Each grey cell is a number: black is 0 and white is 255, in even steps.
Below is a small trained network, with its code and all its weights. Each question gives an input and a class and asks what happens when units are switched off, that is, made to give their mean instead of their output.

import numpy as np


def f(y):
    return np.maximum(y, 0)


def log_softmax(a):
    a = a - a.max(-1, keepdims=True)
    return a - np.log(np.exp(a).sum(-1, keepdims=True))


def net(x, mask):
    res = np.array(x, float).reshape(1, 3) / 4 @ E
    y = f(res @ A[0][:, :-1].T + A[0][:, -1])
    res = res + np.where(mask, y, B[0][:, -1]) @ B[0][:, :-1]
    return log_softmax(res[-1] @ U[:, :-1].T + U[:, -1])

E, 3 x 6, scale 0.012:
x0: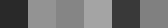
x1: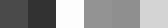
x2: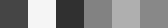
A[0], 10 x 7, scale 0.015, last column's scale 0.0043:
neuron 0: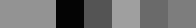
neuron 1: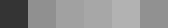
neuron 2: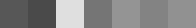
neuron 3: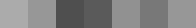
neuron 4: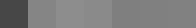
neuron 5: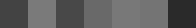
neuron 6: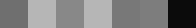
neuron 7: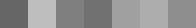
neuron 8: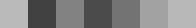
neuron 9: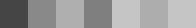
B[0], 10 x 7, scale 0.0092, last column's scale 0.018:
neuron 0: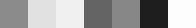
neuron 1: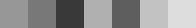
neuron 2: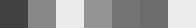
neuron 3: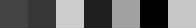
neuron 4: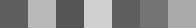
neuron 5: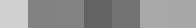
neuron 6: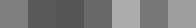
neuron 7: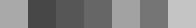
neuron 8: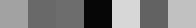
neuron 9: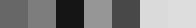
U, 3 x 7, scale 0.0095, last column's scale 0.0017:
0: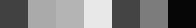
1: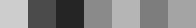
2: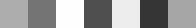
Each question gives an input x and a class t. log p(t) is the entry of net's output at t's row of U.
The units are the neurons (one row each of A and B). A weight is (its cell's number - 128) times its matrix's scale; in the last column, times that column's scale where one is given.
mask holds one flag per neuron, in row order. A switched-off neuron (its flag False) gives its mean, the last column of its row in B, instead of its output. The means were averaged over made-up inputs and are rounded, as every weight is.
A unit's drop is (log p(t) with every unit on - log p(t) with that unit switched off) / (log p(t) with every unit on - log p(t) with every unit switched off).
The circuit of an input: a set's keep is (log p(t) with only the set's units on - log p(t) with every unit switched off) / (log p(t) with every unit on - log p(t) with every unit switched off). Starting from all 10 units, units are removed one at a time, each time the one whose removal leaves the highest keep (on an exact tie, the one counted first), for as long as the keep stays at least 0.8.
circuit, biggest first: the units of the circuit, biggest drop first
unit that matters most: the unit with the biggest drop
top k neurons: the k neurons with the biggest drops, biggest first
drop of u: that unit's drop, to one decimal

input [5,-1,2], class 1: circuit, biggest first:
(neuron 2)
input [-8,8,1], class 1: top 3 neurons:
(neuron 9; neuron 0; neuron 8)
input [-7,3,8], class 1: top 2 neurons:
(neuron 9; neuron 2)
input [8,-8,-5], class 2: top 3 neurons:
(neuron 9; neuron 1; neuron 4)
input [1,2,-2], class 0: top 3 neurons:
(neuron 3; neuron 0; neuron 7)
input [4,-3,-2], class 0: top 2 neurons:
(neuron 8; neuron 3)
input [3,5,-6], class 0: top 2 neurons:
(neuron 3; neuron 0)
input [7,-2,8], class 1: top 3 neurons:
(neuron 7; neuron 2; neuron 6)
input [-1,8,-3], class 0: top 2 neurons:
(neuron 2; neuron 9)
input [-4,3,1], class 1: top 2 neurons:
(neuron 0; neuron 3)
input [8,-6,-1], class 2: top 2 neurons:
(neuron 9; neuron 1)
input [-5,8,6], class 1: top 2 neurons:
(neuron 0; neuron 7)
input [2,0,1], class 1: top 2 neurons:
(neuron 2; neuron 0)
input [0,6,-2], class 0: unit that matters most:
neuron 2
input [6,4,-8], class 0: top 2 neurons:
(neuron 3; neuron 0)
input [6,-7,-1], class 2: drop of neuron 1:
0.0
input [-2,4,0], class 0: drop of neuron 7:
0.1
